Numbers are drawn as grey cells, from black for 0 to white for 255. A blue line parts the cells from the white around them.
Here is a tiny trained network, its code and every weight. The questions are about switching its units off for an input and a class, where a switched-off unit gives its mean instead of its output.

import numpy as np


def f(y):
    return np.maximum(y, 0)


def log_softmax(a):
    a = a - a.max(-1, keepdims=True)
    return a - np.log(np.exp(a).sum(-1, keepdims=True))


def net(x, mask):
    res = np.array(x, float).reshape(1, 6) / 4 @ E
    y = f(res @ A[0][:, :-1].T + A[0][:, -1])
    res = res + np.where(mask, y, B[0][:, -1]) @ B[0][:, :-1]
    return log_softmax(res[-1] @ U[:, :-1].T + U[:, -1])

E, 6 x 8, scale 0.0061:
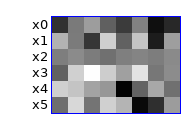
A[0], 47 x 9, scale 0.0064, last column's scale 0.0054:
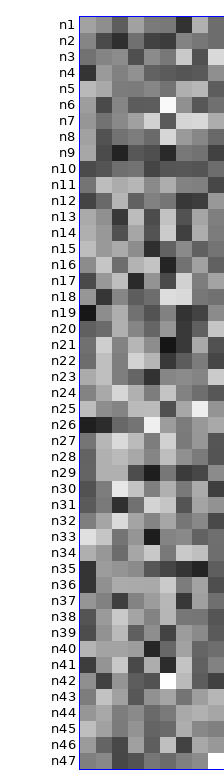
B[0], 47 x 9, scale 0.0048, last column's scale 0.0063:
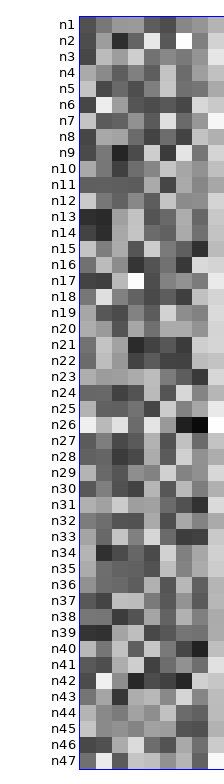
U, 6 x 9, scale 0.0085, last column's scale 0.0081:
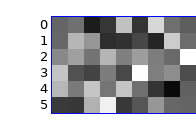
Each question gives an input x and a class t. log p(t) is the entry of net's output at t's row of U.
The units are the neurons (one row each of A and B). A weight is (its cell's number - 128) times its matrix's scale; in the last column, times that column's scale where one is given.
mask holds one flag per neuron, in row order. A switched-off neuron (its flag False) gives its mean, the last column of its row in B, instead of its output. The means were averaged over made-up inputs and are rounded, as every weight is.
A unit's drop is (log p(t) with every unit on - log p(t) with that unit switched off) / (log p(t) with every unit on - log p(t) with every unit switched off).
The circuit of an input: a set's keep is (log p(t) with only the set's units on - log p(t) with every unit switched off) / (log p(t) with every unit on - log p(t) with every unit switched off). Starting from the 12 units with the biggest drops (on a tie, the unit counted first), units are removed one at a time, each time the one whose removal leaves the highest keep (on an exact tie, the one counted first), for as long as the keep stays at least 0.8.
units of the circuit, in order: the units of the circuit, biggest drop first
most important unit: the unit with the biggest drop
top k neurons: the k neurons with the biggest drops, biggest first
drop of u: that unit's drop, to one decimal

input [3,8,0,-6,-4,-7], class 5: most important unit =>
n46
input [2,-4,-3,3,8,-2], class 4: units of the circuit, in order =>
(n40 n15)
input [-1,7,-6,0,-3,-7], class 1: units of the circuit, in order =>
(n42 n6)
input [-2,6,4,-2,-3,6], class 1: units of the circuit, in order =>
(n21 n16)
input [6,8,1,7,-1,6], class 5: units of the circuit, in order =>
(n14 n13)
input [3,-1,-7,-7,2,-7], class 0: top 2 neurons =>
(n2 n9)
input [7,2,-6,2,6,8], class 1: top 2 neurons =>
(n21 n22)
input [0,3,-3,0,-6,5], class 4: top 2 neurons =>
(n26 n31)
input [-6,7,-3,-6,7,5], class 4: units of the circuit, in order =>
(n33 n40)
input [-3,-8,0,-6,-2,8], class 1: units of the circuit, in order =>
(n16 n21)
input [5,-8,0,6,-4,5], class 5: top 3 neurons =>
(n41 n17 n39)
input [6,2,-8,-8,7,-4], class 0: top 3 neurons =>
(n9 n2 n26)
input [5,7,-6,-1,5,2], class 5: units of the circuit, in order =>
(n13 n14)
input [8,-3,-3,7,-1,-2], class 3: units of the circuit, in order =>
(n19 n12)
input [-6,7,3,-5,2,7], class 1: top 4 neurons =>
(n16 n21 n22 n17)
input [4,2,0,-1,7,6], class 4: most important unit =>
n33
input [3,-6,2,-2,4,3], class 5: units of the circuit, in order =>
(n17 n41)
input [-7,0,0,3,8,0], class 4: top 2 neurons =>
(n33 n40)
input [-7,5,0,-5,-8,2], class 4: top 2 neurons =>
(n26 n31)
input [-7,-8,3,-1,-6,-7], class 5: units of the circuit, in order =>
(n17)
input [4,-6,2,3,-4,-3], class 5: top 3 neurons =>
(n17 n41 n39)
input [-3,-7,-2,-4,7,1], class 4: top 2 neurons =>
(n40 n15)
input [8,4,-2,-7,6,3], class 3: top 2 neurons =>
(n29 n35)
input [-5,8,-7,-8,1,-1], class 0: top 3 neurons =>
(n9 n2 n17)
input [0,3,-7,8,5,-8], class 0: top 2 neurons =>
(n24 n27)
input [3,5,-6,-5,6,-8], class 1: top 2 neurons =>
(n42 n6)
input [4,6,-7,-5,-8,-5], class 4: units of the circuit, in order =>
(n26)
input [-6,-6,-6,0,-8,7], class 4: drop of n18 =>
0.2
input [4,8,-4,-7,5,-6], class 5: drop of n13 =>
0.4
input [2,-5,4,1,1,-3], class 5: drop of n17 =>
0.3
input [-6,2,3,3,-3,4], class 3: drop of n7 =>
0.3
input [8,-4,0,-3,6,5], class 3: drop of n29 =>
0.2
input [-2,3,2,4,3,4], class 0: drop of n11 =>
0.1
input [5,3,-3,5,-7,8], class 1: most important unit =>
n21
